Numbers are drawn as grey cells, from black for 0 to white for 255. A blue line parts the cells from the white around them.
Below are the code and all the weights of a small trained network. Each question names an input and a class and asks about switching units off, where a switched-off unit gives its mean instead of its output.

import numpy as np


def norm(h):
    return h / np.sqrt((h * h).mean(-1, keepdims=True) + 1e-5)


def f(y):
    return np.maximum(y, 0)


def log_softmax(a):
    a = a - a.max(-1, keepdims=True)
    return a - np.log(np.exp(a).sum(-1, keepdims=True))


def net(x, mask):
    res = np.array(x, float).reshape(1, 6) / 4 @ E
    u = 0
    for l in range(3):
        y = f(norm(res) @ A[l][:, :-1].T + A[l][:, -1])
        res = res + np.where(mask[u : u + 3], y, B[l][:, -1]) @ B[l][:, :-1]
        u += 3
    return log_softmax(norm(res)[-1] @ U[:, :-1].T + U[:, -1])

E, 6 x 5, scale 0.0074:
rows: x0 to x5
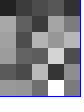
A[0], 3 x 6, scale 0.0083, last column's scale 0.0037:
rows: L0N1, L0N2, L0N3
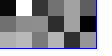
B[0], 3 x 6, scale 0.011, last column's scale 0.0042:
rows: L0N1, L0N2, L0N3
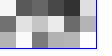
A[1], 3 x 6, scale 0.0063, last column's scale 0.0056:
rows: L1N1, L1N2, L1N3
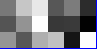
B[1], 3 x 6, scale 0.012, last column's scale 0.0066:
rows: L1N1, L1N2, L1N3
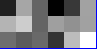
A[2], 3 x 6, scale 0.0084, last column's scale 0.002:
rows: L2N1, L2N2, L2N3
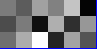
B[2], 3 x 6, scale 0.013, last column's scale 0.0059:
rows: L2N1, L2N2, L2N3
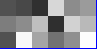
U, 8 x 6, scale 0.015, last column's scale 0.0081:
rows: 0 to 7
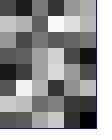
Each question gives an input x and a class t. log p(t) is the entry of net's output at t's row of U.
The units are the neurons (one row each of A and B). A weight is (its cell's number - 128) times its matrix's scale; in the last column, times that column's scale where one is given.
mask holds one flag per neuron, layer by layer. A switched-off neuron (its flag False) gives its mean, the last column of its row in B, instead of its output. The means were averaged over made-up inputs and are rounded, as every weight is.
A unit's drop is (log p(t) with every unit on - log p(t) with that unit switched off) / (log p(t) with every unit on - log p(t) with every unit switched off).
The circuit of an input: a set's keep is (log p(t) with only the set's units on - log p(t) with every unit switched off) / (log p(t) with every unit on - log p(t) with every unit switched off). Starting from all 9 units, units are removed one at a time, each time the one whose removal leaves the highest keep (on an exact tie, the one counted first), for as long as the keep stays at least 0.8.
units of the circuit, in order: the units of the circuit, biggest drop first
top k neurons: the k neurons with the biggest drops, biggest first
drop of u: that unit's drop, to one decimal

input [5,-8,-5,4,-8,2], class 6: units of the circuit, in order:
[L0N1]
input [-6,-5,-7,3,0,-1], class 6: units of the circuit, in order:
[L0N1; L2N2]
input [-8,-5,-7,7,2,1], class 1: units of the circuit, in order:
[L0N3; L2N3]
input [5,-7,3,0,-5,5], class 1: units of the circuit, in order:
[L1N1; L2N3]
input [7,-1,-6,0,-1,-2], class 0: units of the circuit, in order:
[L2N3; L0N3]
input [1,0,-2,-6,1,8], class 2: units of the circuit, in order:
[L0N1; L2N3]
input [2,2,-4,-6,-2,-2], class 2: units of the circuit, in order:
[L0N1; L2N3]
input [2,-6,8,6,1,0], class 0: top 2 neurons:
[L1N3; L0N3]
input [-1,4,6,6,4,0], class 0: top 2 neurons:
[L0N3; L1N3]
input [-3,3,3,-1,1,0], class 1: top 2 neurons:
[L1N1; L2N1]
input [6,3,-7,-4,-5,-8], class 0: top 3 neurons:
[L2N3; L0N3; L0N1]
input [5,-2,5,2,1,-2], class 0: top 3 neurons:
[L0N3; L0N2; L1N1]
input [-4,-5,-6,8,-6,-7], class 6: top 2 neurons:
[L0N1; L2N3]
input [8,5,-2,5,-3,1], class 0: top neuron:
[L2N3]
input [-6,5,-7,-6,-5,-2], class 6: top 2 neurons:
[L0N1; L2N3]
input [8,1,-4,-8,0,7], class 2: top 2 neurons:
[L0N1; L2N3]
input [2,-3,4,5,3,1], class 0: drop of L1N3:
0.2
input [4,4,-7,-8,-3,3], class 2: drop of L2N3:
0.2
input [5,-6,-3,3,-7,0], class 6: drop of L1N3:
-0.1
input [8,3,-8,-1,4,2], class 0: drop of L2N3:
0.2
